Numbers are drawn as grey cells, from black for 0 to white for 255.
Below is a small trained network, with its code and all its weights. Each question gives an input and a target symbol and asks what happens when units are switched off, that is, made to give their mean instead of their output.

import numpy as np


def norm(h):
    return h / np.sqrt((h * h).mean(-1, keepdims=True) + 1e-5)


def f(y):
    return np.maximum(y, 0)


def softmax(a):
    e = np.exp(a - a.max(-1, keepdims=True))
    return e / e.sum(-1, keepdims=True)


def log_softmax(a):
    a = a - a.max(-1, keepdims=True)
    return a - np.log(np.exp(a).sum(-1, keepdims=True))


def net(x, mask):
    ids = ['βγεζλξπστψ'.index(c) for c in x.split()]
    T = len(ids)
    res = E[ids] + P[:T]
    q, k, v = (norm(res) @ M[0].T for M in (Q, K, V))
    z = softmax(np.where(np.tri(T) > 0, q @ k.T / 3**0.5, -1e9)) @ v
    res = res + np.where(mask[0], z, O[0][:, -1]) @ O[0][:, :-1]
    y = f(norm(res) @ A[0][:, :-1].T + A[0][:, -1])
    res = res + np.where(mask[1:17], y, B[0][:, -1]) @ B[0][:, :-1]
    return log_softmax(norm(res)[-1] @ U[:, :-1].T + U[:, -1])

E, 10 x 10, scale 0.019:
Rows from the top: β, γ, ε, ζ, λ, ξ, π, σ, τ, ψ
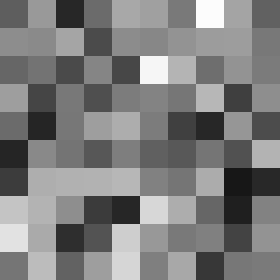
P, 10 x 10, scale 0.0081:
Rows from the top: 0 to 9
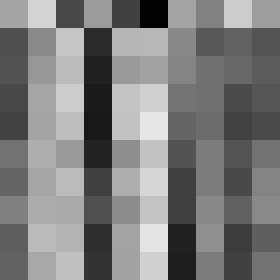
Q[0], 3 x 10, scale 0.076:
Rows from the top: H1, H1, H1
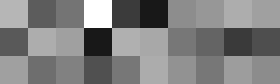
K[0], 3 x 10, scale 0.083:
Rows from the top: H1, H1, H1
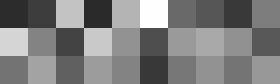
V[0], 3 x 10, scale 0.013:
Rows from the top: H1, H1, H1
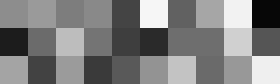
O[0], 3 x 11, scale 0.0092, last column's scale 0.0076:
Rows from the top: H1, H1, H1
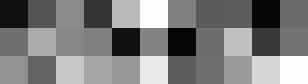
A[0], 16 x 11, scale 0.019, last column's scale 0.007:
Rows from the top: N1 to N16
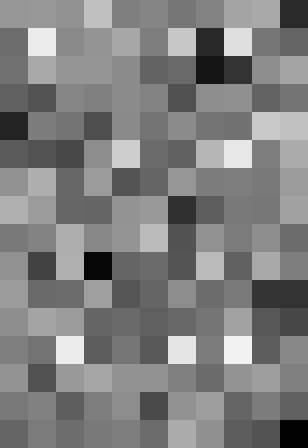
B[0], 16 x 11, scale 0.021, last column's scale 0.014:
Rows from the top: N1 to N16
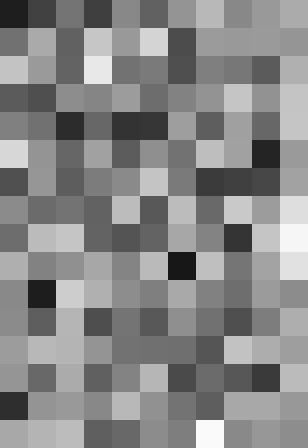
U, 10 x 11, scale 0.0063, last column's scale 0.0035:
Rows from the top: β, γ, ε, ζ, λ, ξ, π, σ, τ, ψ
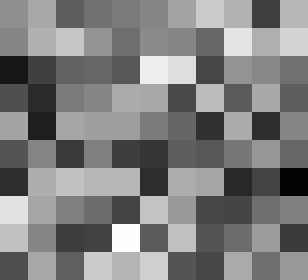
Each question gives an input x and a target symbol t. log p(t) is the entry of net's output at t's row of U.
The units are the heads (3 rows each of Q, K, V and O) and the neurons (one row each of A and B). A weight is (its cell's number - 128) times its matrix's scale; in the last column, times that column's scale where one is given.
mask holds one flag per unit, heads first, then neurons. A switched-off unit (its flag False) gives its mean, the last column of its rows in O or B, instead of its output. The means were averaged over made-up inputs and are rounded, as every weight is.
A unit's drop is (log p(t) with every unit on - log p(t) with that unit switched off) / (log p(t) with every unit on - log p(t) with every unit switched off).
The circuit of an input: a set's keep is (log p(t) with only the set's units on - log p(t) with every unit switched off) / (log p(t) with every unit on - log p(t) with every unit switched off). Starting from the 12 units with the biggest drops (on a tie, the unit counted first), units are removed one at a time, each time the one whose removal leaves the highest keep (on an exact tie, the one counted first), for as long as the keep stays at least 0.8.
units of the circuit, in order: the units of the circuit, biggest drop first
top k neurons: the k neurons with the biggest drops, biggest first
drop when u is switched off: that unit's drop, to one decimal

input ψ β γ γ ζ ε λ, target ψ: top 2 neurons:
[N15, N7]
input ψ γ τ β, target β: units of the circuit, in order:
[N6]
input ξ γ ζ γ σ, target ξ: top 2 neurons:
[N1, N14]
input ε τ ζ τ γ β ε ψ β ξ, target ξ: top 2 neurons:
[N5, N3]
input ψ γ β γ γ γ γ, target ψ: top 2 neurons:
[N7, N9]
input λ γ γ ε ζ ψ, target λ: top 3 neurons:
[N12, N11, N9]
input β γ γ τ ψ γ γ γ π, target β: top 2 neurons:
[N16, N9]
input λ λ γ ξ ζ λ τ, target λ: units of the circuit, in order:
[H1, N9, N11]
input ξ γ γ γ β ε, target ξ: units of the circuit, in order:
[H1, N1]
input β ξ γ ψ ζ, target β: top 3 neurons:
[N16, N5, N9]
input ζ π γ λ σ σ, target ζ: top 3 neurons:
[N1, N9, N5]
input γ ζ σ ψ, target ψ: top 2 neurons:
[N2, N3]
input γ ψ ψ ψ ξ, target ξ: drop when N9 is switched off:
0.1
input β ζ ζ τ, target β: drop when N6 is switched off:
-0.1
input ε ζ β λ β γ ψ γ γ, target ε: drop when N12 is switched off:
0.0
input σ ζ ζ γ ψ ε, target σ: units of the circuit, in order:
[N4]
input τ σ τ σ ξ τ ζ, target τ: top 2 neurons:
[N5, N9]
